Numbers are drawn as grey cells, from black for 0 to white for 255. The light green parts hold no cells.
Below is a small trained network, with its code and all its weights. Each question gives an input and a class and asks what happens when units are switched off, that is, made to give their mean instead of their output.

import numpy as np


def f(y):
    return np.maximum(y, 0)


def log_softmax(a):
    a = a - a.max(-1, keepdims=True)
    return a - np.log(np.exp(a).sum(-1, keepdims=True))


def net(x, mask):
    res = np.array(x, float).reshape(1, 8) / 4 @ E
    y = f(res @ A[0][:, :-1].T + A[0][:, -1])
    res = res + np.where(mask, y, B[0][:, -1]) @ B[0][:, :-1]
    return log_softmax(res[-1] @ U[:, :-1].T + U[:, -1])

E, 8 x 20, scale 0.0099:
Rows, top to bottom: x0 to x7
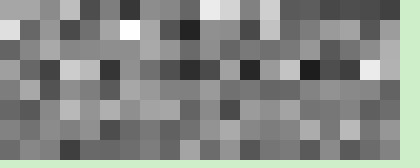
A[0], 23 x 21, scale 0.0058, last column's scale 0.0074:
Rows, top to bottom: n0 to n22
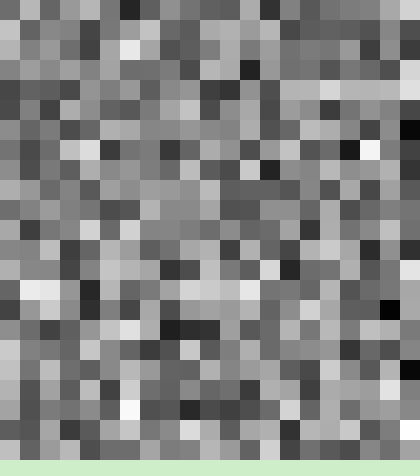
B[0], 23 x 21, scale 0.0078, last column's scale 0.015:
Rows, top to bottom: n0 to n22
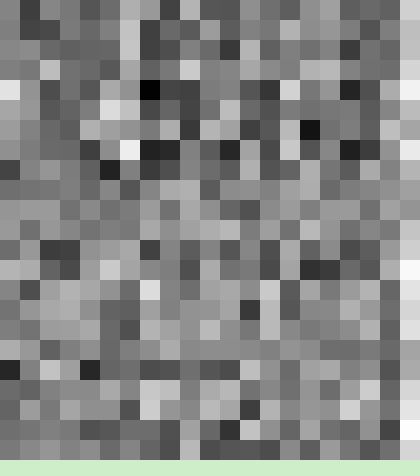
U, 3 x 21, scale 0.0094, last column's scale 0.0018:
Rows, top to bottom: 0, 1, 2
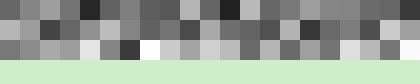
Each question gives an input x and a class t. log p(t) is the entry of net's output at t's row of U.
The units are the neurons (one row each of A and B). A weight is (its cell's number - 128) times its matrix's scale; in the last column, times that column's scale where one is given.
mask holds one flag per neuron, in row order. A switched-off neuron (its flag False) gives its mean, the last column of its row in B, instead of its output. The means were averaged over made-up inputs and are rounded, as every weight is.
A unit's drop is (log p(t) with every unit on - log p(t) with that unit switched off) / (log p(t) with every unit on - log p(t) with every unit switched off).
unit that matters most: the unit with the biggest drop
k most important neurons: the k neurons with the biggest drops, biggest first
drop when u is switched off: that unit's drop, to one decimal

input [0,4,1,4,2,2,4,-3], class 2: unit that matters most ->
n4
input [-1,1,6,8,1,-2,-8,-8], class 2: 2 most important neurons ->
n20, n16
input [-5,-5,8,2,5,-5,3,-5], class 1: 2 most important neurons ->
n4, n21
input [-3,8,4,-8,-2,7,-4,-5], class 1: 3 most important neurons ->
n6, n13, n12
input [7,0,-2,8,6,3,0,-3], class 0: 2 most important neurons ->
n3, n4
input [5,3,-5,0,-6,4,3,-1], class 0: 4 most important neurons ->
n4, n3, n6, n5
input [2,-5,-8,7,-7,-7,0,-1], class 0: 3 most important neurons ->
n13, n4, n0
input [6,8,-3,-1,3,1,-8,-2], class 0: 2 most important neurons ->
n18, n3
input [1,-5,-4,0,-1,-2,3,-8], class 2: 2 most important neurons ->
n7, n21
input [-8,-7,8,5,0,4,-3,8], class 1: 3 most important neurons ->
n4, n5, n21
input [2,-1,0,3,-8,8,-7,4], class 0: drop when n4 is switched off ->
0.4
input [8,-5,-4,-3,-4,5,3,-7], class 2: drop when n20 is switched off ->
0.0
